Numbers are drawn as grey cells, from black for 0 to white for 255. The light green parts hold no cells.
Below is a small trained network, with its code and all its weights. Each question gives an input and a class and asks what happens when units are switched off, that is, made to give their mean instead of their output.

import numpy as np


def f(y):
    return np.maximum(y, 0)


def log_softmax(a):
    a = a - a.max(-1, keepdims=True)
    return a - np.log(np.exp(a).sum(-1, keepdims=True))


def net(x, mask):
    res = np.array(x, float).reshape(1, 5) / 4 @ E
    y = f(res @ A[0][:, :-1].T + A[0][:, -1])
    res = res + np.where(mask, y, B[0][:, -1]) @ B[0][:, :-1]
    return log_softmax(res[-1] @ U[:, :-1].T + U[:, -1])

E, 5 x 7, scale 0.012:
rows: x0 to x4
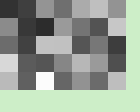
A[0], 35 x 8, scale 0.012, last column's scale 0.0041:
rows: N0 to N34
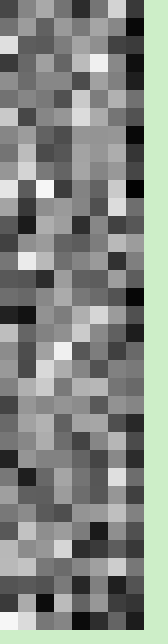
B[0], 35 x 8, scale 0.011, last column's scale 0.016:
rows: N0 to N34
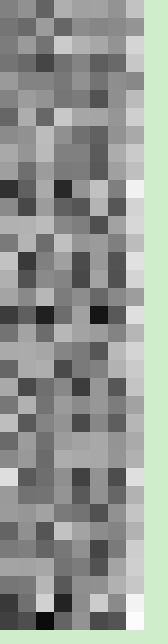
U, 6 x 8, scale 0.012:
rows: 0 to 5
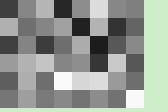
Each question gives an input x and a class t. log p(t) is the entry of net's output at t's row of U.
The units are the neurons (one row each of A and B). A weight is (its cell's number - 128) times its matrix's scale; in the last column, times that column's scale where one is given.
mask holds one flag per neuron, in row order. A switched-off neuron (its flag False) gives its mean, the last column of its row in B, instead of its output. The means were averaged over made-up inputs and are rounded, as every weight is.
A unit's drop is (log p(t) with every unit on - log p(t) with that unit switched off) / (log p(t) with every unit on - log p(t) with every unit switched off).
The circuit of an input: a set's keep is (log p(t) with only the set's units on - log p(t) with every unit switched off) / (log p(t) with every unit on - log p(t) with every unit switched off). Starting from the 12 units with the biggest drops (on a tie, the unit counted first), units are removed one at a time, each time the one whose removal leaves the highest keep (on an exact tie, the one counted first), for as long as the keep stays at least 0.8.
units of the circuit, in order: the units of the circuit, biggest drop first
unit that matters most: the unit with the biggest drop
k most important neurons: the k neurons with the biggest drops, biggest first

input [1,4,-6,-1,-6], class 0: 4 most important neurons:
N33; N12; N19; N15
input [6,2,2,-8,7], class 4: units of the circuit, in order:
N0
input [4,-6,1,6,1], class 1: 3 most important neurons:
N21; N23; N14
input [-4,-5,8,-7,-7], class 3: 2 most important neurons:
N12; N19
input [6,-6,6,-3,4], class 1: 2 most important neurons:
N21; N23
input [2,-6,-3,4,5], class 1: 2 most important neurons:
N21; N33
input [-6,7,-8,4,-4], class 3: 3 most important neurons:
N8; N31; N14
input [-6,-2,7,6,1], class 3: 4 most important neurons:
N19; N17; N12; N20
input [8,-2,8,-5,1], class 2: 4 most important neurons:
N17; N3; N8; N31
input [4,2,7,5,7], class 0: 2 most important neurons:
N10; N11
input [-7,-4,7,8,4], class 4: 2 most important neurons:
N2; N6
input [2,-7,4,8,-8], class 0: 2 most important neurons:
N33; N32
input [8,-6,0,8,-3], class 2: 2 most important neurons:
N17; N3
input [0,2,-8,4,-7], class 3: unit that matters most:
N8
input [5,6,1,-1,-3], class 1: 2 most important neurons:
N26; N15
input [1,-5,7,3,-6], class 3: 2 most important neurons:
N19; N12
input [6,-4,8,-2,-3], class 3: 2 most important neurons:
N12; N34
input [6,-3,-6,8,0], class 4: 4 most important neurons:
N6; N34; N2; N18
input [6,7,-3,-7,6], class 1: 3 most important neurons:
N26; N11; N33
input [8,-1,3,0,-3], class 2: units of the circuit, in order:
N17
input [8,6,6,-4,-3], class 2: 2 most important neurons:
N17; N14
